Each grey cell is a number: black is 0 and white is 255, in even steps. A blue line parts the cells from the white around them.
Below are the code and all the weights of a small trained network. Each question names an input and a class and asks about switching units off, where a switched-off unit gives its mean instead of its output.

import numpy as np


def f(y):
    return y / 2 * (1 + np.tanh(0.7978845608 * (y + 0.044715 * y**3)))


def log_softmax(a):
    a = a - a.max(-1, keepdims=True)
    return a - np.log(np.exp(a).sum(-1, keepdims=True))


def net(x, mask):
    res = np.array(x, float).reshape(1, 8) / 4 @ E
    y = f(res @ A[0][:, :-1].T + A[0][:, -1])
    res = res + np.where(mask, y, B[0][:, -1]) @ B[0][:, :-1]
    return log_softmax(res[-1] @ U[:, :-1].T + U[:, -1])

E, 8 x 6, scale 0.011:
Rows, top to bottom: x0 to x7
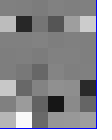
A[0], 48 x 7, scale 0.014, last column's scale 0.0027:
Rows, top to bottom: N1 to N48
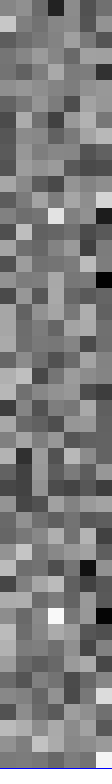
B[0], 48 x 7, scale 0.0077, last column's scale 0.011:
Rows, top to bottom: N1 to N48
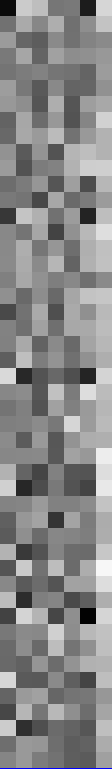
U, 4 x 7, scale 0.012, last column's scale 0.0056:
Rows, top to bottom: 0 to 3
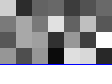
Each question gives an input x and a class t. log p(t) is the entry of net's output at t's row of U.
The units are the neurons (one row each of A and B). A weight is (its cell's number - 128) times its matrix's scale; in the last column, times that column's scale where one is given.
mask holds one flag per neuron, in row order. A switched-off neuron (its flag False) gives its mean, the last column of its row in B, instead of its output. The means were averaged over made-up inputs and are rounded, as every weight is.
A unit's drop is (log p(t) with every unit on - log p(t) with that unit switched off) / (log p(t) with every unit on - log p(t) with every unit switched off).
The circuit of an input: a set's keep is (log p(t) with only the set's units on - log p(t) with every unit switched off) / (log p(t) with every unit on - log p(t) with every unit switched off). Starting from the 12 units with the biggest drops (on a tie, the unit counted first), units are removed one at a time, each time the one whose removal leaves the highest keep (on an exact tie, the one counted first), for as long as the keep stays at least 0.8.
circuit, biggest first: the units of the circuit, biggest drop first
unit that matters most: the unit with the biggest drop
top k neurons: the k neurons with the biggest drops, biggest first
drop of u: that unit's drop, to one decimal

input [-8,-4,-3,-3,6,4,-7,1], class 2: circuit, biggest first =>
[N39]
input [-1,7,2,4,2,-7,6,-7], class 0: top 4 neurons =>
[N31; N30; N43; N36]
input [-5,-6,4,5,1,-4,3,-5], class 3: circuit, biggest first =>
[N15; N11]
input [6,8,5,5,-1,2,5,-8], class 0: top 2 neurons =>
[N31; N30]
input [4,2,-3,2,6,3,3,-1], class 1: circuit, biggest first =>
[N36; N24]
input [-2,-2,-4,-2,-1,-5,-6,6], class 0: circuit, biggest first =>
[N46; N35]
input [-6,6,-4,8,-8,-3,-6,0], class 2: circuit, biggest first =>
[N39; N14]
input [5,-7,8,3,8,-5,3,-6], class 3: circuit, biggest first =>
[N19; N11]
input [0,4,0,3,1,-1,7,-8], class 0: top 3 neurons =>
[N31; N30; N43]
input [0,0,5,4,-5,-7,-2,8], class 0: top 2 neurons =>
[N24; N46]
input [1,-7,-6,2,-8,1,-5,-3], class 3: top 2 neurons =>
[N11; N37]
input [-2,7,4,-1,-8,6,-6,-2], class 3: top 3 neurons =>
[N29; N20; N1]
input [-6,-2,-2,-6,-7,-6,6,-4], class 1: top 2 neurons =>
[N39; N9]
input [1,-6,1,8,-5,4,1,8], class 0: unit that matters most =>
N24
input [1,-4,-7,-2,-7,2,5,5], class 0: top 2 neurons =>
[N24; N35]
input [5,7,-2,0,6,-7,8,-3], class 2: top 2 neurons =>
[N1; N12]
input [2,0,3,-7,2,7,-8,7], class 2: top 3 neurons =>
[N39; N14; N31]
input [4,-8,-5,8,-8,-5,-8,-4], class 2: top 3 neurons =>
[N39; N14; N47]
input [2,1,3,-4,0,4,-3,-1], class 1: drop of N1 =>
0.1
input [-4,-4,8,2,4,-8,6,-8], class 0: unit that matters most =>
N31
